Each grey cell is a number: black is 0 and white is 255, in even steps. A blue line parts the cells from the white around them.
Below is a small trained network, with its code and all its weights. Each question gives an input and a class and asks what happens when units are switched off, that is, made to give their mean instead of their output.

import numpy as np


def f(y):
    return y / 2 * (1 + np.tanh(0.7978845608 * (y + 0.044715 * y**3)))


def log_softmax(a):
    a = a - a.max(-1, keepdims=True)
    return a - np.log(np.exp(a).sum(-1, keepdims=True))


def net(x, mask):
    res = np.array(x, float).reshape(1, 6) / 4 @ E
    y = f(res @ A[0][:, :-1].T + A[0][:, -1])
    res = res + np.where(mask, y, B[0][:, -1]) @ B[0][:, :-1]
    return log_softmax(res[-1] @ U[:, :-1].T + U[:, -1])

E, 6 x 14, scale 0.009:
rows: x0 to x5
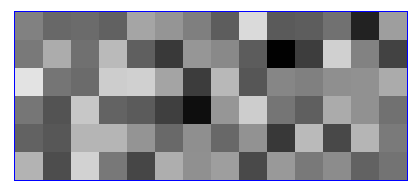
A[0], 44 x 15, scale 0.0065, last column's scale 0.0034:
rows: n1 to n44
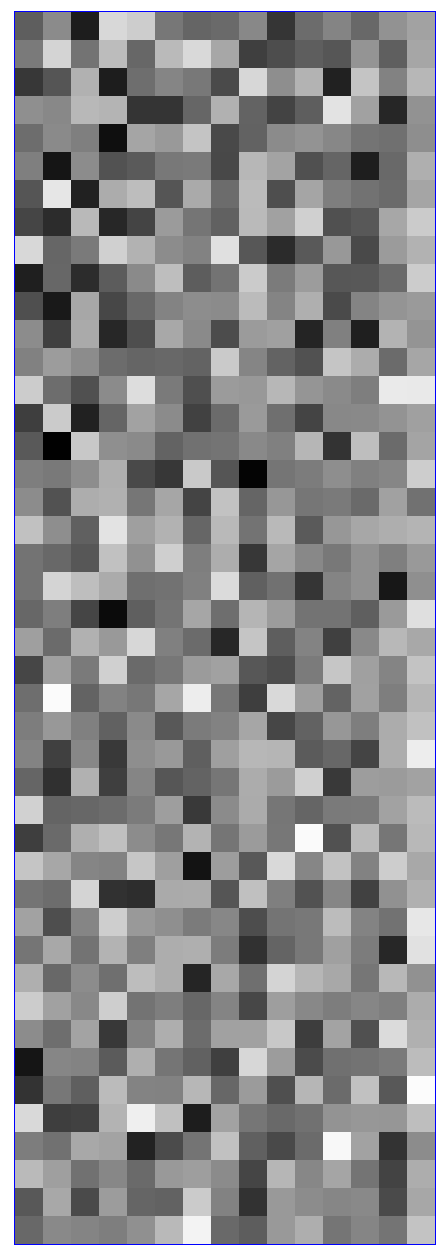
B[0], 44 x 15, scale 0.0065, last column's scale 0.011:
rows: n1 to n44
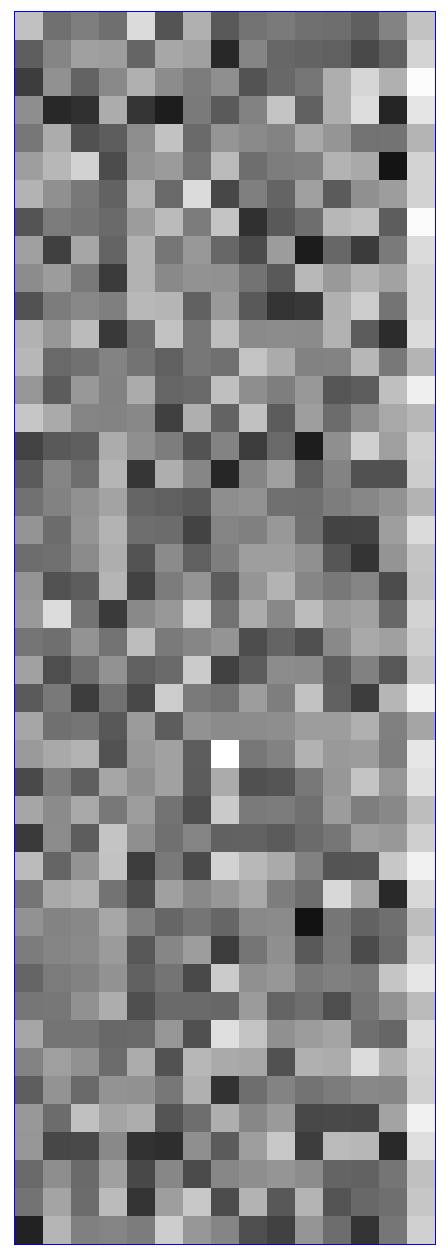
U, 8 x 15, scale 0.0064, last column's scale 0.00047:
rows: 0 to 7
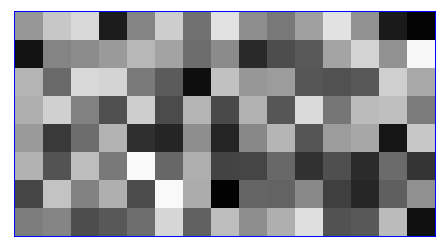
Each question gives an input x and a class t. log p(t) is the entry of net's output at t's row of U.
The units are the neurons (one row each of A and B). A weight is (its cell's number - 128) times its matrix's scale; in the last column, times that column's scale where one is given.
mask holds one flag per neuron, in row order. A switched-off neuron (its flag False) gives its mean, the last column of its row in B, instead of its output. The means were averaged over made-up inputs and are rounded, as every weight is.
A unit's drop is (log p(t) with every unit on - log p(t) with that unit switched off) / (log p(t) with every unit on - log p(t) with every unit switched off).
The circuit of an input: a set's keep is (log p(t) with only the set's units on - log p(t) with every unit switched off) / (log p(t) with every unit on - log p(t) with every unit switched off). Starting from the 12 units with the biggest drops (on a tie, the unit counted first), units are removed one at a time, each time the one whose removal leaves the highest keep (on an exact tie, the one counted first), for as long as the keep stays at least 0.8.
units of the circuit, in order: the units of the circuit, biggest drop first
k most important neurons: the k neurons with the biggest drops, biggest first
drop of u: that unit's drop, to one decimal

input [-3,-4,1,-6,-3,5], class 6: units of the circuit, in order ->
n44, n2
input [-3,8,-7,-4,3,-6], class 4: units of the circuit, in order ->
n4
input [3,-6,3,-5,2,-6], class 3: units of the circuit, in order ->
n7, n10
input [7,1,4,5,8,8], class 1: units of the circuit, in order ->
n16, n31
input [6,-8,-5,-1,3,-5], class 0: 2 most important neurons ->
n22, n6
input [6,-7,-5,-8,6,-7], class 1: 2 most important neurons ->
n8, n3
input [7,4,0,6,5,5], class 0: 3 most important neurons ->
n6, n12, n32
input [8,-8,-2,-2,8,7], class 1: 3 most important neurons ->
n16, n3, n28
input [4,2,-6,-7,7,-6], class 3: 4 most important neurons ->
n7, n38, n10, n1
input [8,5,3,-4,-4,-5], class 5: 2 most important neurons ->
n9, n1
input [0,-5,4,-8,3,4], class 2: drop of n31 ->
0.1
